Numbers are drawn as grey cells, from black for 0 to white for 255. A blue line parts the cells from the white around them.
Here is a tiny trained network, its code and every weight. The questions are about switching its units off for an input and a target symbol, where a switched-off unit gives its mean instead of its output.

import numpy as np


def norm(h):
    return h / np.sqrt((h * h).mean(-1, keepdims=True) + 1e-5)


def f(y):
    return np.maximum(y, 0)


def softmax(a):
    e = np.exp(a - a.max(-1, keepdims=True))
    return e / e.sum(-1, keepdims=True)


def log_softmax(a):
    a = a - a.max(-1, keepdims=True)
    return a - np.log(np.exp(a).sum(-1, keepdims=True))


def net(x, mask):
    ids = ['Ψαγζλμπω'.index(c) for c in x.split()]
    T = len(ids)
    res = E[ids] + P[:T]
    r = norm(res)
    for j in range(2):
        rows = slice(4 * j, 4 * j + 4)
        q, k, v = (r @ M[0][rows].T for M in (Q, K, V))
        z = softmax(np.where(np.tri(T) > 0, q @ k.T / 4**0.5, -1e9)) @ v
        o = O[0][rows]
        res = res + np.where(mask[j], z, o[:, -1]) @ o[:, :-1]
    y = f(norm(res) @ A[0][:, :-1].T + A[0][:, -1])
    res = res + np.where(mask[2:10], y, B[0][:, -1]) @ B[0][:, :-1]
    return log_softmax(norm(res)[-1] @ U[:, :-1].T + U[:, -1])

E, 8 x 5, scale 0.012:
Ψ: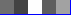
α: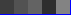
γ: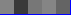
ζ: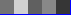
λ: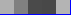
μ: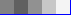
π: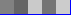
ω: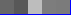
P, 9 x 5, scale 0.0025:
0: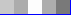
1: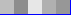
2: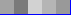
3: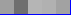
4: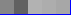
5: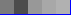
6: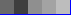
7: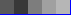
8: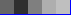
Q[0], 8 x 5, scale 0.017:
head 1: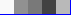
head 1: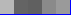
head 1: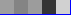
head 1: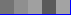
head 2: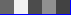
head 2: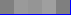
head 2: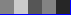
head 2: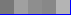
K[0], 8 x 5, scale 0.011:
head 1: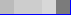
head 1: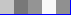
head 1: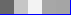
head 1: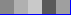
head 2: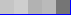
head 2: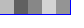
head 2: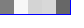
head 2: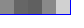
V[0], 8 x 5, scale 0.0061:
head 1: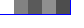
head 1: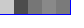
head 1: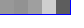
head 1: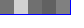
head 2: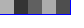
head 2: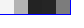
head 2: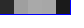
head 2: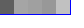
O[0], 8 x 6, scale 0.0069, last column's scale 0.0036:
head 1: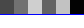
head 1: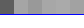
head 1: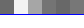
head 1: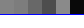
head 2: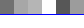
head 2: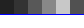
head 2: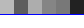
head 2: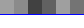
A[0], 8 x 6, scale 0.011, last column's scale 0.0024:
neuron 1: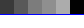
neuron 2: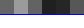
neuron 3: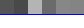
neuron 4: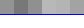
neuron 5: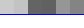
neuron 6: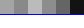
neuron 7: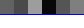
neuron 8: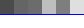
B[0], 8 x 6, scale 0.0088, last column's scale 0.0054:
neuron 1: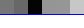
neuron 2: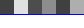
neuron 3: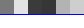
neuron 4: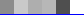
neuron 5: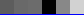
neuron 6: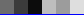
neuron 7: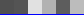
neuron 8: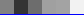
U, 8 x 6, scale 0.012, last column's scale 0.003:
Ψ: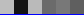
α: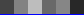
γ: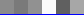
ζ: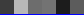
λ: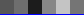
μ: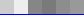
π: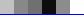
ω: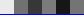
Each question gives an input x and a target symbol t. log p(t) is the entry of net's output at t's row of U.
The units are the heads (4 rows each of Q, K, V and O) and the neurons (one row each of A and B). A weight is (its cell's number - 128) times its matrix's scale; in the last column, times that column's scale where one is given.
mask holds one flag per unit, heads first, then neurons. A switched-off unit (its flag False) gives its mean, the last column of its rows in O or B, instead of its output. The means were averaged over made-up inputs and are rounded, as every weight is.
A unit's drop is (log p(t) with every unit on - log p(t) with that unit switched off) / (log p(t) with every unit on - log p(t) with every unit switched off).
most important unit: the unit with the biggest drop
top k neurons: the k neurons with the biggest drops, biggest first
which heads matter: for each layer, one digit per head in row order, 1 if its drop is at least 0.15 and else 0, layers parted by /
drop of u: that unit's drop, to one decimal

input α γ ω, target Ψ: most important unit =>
head 1
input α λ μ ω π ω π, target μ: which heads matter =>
01
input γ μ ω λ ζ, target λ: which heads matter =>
11
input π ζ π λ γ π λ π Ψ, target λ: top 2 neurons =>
(neuron 3; neuron 1)
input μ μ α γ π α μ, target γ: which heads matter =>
00
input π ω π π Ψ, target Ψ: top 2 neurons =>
(neuron 7; neuron 6)
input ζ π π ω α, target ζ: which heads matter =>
00
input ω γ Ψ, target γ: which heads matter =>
01
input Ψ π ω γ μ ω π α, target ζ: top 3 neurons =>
(neuron 2; neuron 7; neuron 6)
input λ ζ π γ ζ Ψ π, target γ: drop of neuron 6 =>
0.0
